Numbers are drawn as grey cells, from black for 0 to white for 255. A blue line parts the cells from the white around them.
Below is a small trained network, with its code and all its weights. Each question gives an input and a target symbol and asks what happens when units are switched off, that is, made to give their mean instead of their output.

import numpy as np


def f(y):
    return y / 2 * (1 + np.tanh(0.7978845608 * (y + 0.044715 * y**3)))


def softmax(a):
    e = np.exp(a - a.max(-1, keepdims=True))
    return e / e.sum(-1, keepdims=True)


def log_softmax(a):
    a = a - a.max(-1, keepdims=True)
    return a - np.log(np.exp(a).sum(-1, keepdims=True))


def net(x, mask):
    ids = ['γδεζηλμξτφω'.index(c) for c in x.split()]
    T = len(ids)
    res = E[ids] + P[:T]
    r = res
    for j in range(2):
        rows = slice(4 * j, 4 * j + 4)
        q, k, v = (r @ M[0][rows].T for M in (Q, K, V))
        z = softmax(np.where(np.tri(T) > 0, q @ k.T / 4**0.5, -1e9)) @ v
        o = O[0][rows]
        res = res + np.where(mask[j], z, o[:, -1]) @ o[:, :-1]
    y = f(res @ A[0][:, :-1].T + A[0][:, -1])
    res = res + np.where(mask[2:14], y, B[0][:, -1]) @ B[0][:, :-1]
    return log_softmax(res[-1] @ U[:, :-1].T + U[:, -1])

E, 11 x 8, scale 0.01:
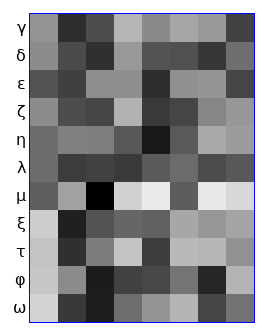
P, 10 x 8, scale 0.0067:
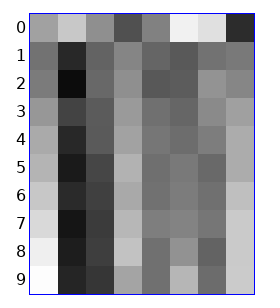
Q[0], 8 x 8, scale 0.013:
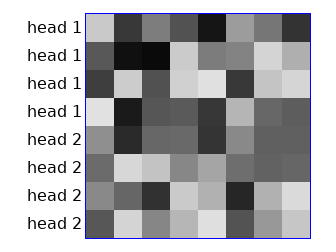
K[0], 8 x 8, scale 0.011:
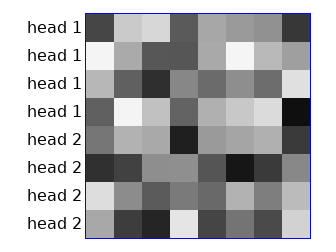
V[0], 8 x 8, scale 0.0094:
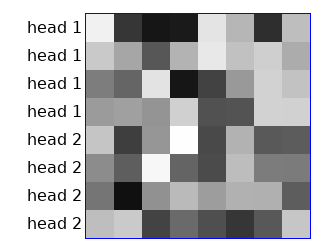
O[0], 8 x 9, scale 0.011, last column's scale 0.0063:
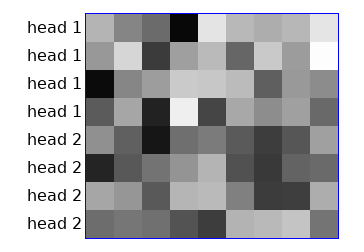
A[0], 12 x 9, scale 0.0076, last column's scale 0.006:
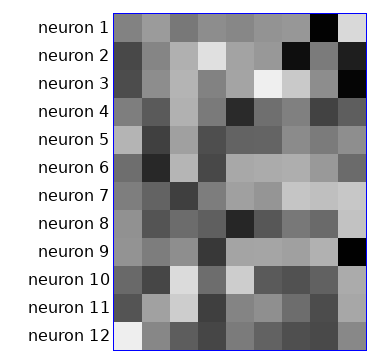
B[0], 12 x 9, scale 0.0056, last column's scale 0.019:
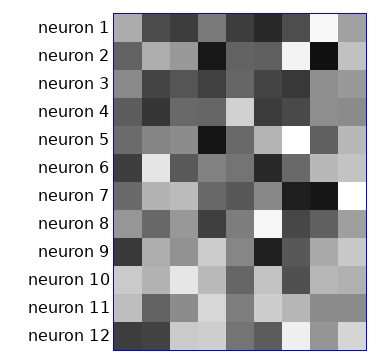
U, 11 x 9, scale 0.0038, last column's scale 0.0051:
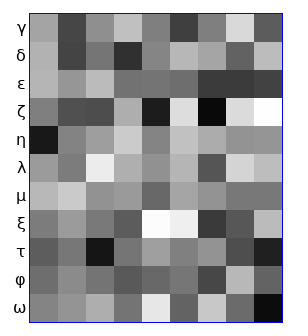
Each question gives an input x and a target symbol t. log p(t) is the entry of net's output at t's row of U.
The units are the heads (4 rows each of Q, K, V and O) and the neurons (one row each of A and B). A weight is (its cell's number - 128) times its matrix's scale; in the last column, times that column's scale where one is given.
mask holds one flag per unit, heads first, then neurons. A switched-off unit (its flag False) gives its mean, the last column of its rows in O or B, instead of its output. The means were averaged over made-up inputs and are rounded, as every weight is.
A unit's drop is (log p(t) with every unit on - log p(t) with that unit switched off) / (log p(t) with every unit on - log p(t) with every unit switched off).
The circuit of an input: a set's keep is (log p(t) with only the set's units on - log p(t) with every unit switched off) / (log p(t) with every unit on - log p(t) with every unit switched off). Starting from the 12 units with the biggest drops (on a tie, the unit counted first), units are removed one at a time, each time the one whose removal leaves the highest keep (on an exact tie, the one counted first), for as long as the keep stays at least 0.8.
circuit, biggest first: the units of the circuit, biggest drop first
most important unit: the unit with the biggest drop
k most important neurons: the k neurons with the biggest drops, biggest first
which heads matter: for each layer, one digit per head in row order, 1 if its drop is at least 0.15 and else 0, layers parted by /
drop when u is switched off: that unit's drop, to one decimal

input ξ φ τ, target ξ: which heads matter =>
11
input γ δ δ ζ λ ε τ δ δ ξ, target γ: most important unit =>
head 2
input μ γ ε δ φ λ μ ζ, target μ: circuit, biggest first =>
head 1; head 2
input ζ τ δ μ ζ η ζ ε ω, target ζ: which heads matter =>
10
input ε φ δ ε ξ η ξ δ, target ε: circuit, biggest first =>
neuron 2; head 1; head 2
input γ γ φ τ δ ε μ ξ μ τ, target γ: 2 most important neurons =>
neuron 12; neuron 1
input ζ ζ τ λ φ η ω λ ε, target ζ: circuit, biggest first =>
head 1; neuron 2; neuron 12
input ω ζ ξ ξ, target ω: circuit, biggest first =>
head 1; neuron 12; neuron 9
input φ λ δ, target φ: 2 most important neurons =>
neuron 6; neuron 9
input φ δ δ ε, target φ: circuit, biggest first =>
head 2; head 1; neuron 6; neuron 3
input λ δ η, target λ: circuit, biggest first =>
head 1; neuron 10; head 2
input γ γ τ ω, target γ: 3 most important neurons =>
neuron 12; neuron 1; neuron 7
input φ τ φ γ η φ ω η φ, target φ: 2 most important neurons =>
neuron 6; neuron 9
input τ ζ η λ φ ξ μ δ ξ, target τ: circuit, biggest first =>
head 2; head 1; neuron 2
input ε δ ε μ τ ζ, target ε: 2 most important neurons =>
neuron 2; neuron 10
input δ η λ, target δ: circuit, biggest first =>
head 1; neuron 5; neuron 9
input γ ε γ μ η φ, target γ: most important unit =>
head 2
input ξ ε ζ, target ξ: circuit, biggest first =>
head 1; head 2; neuron 12
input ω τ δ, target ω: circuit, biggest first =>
head 1; neuron 12
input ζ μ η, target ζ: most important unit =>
head 1
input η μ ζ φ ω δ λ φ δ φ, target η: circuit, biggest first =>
head 1; neuron 2
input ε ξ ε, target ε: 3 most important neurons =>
neuron 2; neuron 10; neuron 12
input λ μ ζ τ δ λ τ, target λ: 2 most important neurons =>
neuron 10; neuron 2
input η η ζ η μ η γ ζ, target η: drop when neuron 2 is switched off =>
0.2
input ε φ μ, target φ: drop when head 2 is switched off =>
0.7
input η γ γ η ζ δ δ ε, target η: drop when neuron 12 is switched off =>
-0.1
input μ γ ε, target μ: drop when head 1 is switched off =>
0.6
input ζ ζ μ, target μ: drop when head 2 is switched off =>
0.4
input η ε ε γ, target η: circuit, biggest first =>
head 1
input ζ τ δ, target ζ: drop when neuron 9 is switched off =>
0.0
